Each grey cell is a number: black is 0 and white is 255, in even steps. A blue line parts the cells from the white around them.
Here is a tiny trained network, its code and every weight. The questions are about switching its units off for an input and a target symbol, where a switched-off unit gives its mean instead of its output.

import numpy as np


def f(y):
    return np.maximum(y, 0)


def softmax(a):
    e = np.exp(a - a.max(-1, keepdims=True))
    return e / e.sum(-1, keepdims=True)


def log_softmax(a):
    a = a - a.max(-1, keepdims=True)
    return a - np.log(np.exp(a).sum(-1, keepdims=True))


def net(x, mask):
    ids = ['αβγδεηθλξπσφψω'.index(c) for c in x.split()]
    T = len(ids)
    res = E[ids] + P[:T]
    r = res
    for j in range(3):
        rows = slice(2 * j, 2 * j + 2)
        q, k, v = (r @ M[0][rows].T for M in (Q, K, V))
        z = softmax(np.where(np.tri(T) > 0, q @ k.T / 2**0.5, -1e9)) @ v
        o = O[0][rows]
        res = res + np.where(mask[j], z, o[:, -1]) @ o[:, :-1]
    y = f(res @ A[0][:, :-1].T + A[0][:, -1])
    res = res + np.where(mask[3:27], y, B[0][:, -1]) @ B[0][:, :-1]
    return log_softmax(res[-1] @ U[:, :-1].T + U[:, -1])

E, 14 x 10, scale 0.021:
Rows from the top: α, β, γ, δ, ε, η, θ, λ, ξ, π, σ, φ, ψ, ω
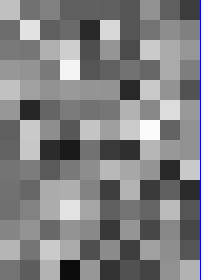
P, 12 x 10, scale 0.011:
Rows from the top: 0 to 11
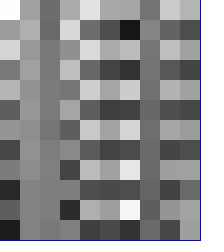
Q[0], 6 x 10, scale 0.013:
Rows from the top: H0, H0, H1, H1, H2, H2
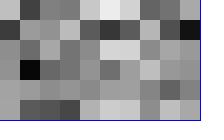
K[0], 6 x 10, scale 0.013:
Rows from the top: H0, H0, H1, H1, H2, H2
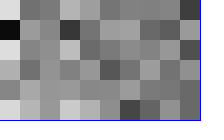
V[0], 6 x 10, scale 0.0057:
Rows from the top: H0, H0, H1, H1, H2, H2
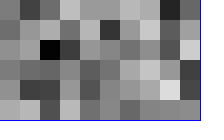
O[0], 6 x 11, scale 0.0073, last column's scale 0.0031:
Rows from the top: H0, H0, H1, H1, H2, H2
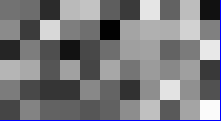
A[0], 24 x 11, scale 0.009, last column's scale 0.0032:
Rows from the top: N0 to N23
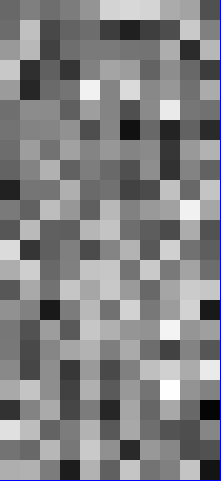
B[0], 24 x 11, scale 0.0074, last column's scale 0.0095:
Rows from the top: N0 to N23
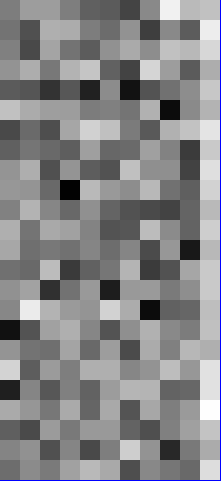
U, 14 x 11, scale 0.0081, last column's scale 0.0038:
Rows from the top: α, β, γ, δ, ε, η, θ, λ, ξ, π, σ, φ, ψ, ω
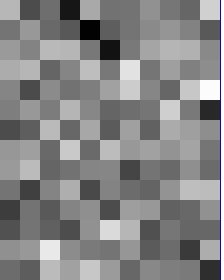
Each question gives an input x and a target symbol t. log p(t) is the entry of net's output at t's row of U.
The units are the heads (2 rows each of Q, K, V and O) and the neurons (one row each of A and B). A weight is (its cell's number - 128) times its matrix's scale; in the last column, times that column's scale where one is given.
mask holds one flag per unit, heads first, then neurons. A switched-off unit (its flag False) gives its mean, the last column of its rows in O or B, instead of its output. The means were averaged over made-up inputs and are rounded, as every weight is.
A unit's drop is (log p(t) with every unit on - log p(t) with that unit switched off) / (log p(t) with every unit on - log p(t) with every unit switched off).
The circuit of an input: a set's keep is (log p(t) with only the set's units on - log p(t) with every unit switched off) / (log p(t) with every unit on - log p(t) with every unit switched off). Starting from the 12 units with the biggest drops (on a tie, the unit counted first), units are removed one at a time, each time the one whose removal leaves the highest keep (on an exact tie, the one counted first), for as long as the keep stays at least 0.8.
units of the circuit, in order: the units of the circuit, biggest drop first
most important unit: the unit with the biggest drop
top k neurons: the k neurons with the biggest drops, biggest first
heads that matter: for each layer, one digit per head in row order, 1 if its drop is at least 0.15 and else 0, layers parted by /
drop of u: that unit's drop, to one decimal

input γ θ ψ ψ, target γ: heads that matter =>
100
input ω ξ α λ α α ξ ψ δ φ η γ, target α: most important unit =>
N9
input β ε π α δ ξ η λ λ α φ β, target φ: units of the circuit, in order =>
(N6; H0)
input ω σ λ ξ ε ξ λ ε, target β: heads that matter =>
110
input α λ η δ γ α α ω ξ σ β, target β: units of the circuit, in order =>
(N0; H2)
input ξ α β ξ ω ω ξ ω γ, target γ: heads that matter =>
000
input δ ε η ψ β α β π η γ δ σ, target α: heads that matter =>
001
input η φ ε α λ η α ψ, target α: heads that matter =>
001
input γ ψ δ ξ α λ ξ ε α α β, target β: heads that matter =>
000
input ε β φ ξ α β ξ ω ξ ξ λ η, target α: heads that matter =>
000
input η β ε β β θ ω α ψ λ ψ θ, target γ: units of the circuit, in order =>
(N0; H0)
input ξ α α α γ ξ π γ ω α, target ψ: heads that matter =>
101
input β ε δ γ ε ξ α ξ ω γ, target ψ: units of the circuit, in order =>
(H0; H2)
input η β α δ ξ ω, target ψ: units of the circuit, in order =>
(H2; H0)
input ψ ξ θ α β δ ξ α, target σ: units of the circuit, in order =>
(H0; H1; N6)
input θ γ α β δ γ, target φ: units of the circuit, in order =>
(H0; N6; N9)
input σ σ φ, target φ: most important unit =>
N19
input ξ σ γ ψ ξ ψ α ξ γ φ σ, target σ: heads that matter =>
010
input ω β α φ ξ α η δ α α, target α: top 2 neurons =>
(N18; N9)
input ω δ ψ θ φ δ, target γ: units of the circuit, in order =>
(H0)
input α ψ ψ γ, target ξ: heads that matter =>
010
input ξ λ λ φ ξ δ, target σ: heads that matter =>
110
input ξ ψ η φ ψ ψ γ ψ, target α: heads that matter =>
001
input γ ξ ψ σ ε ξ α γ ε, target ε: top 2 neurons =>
(N13; N22)
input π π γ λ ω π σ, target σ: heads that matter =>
000
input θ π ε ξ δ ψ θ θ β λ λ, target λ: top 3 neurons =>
(N20; N18; N23)
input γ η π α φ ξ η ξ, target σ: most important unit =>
N7
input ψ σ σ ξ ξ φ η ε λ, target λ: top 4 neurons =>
(N20; N18; N23; N19)
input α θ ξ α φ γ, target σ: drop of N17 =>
0.0
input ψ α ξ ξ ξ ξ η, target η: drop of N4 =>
0.2
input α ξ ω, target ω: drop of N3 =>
0.1
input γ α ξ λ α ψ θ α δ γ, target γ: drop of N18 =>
0.2
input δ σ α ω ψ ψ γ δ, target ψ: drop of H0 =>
0.8
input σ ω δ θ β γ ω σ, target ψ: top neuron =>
(N6)
